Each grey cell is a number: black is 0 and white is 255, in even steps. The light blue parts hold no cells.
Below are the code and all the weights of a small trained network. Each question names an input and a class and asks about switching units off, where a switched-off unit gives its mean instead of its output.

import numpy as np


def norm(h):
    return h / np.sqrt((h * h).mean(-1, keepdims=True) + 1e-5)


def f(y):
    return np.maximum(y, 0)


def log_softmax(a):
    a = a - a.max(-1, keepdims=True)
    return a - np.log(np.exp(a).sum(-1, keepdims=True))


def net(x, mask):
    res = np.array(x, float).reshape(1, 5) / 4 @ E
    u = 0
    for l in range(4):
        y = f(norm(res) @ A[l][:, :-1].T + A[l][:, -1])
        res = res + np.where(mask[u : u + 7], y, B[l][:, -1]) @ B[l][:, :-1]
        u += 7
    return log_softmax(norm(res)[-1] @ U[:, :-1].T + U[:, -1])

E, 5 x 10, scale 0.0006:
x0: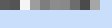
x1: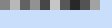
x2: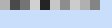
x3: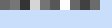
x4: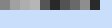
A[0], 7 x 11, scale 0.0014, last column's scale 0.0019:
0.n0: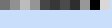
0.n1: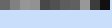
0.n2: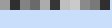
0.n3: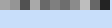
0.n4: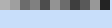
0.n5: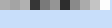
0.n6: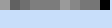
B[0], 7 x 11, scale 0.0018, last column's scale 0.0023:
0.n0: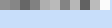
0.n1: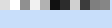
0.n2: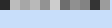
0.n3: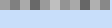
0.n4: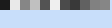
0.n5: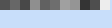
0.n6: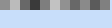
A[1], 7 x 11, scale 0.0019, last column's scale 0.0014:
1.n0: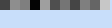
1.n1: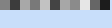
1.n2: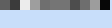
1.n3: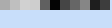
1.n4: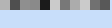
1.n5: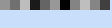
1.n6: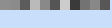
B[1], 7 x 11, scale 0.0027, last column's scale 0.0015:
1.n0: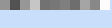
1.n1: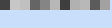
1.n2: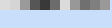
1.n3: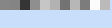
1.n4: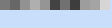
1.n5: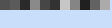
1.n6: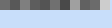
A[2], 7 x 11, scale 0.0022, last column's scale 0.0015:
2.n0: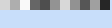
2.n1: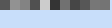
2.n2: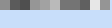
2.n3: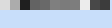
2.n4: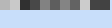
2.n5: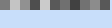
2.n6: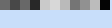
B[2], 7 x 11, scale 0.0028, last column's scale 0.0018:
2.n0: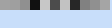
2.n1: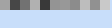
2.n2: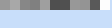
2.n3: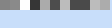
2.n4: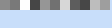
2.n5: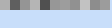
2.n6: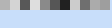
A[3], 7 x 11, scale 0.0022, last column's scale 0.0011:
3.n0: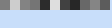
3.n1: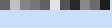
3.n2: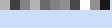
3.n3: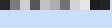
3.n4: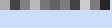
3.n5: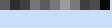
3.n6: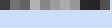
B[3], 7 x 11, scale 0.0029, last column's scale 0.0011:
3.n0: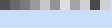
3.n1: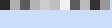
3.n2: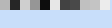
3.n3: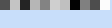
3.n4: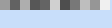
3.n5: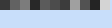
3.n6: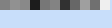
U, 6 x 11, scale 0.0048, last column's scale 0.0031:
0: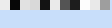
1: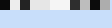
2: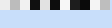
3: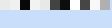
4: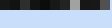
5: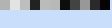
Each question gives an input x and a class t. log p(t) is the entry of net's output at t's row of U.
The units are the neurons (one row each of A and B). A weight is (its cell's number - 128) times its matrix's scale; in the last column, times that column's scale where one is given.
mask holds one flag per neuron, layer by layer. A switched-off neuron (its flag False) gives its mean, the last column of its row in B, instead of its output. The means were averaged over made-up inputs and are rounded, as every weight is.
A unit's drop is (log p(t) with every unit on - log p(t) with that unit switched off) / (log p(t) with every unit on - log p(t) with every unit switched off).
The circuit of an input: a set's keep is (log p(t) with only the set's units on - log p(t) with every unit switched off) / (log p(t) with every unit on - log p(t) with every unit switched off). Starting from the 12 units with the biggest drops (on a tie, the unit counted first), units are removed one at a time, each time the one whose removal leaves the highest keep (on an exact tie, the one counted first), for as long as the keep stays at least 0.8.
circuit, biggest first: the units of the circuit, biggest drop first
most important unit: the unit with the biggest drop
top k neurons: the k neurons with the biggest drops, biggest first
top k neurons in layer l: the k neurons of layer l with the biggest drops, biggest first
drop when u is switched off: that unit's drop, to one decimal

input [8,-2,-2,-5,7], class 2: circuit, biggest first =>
(1.n2 2.n0)
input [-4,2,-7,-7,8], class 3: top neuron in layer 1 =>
(1.n3)
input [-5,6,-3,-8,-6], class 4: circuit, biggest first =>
(1.n5 0.n0)
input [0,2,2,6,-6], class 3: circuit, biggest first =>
(2.n6 2.n2)
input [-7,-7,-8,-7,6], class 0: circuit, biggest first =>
(2.n1 2.n5)
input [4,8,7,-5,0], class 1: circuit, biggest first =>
(3.n0 3.n1)
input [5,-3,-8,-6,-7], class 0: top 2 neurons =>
(2.n1 0.n0)
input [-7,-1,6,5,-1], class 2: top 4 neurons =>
(2.n3 1.n0 2.n1 2.n4)
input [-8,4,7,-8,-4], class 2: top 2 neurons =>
(2.n3 1.n0)
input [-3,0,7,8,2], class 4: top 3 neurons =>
(1.n6 3.n5 1.n0)
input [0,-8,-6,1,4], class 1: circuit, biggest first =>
(1.n1 3.n3)
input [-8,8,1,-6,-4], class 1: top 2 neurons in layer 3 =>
(3.n0 3.n1)
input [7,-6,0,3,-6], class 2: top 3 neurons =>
(1.n2 2.n0 0.n0)
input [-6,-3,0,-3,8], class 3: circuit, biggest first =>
(1.n3)
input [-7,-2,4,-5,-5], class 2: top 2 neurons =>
(2.n3 0.n0)
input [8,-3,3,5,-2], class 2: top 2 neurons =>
(2.n0 1.n2)
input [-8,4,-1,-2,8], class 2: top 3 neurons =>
(2.n3 2.n4 0.n0)
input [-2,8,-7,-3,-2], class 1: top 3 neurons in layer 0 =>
(0.n4 0.n5 0.n1)
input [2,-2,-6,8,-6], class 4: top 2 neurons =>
(1.n6 0.n0)
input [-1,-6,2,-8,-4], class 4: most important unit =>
1.n5
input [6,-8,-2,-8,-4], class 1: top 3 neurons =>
(3.n3 1.n1 1.n6)
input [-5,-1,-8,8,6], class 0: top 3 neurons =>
(2.n1 0.n5 1.n5)
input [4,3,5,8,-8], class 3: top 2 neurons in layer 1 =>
(1.n5 1.n0)
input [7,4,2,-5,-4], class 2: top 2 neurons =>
(1.n2 2.n0)
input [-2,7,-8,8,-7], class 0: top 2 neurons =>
(0.n5 2.n1)
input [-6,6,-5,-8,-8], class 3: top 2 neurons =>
(2.n6 1.n6)
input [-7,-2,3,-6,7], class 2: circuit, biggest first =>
(2.n3)
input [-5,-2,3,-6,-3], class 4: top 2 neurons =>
(1.n5 0.n0)
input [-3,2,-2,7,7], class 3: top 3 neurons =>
(1.n3 0.n5 0.n1)
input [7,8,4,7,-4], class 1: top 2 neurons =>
(0.n5 3.n0)
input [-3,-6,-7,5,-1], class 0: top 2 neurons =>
(2.n1 0.n5)
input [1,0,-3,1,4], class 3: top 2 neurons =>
(0.n1 1.n4)
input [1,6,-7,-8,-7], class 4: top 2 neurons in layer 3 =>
(3.n2 3.n3)
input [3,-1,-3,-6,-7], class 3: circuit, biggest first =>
(2.n6)
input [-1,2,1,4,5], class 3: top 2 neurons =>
(0.n1 0.n5)
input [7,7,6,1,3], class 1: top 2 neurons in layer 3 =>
(3.n0 3.n1)
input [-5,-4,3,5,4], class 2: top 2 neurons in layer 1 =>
(1.n5 1.n0)
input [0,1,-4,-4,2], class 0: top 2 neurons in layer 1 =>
(1.n3 1.n6)
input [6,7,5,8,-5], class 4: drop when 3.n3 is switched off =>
0.1
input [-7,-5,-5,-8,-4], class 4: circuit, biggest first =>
(1.n5)
